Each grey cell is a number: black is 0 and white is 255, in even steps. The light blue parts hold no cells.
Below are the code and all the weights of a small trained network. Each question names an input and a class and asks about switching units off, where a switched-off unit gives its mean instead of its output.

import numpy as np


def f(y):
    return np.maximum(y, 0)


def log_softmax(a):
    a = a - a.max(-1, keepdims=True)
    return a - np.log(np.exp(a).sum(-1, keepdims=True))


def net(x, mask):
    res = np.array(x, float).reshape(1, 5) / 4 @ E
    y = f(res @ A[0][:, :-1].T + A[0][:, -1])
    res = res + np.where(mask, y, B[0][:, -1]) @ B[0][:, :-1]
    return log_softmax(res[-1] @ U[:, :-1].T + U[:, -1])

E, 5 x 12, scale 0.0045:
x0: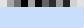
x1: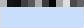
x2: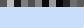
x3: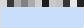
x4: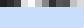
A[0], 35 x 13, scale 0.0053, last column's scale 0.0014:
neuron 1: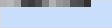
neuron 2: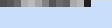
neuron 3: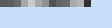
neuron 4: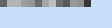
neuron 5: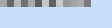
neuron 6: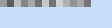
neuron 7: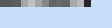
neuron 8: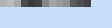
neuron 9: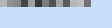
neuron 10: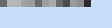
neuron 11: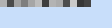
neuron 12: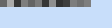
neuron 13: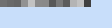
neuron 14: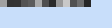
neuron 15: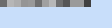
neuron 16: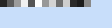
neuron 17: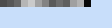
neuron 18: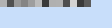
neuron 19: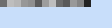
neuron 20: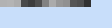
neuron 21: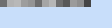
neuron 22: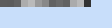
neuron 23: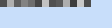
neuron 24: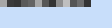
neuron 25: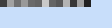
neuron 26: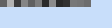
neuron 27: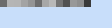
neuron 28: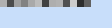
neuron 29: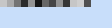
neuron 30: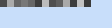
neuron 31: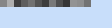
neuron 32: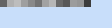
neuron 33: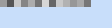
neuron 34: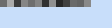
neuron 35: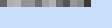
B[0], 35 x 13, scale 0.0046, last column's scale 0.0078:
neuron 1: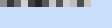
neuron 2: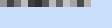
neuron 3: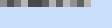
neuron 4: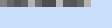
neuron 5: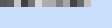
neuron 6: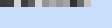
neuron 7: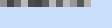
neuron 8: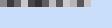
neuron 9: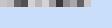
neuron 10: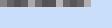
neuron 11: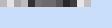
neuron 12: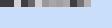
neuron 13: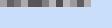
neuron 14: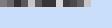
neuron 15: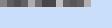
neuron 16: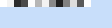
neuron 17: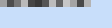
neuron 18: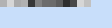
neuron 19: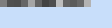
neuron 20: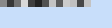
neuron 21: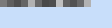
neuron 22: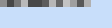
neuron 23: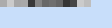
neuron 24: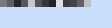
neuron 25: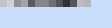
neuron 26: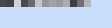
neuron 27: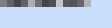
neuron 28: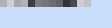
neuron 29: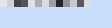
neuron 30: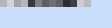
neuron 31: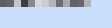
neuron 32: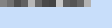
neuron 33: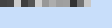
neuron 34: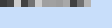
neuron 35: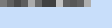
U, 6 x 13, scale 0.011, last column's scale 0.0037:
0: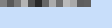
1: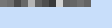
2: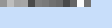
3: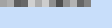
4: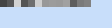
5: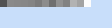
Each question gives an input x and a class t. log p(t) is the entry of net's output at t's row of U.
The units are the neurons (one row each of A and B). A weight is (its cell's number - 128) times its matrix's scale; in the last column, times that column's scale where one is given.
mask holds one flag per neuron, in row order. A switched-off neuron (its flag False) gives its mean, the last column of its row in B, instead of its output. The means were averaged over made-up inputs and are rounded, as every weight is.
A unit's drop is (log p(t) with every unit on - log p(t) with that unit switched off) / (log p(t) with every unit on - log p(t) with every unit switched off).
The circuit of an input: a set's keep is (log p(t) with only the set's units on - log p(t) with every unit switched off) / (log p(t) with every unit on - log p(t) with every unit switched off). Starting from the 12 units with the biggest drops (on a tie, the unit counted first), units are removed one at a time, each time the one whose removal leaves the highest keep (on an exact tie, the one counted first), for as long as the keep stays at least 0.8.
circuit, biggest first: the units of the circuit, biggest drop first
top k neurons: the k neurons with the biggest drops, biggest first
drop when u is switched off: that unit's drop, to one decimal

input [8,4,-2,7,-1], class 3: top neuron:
[neuron 29]
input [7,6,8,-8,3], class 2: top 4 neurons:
[neuron 30; neuron 23; neuron 16; neuron 25]
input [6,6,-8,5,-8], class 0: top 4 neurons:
[neuron 20; neuron 1; neuron 8; neuron 16]
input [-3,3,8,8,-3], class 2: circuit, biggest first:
[neuron 11; neuron 18]
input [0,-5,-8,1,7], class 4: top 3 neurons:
[neuron 33; neuron 6; neuron 5]
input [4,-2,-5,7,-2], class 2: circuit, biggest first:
[neuron 11; neuron 18]
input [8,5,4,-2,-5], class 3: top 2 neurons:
[neuron 29; neuron 9]
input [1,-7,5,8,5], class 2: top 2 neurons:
[neuron 11; neuron 18]
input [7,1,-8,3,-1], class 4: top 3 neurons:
[neuron 16; neuron 33; neuron 6]
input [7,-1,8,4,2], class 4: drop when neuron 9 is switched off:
-0.1
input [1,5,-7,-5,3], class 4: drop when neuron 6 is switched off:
0.3
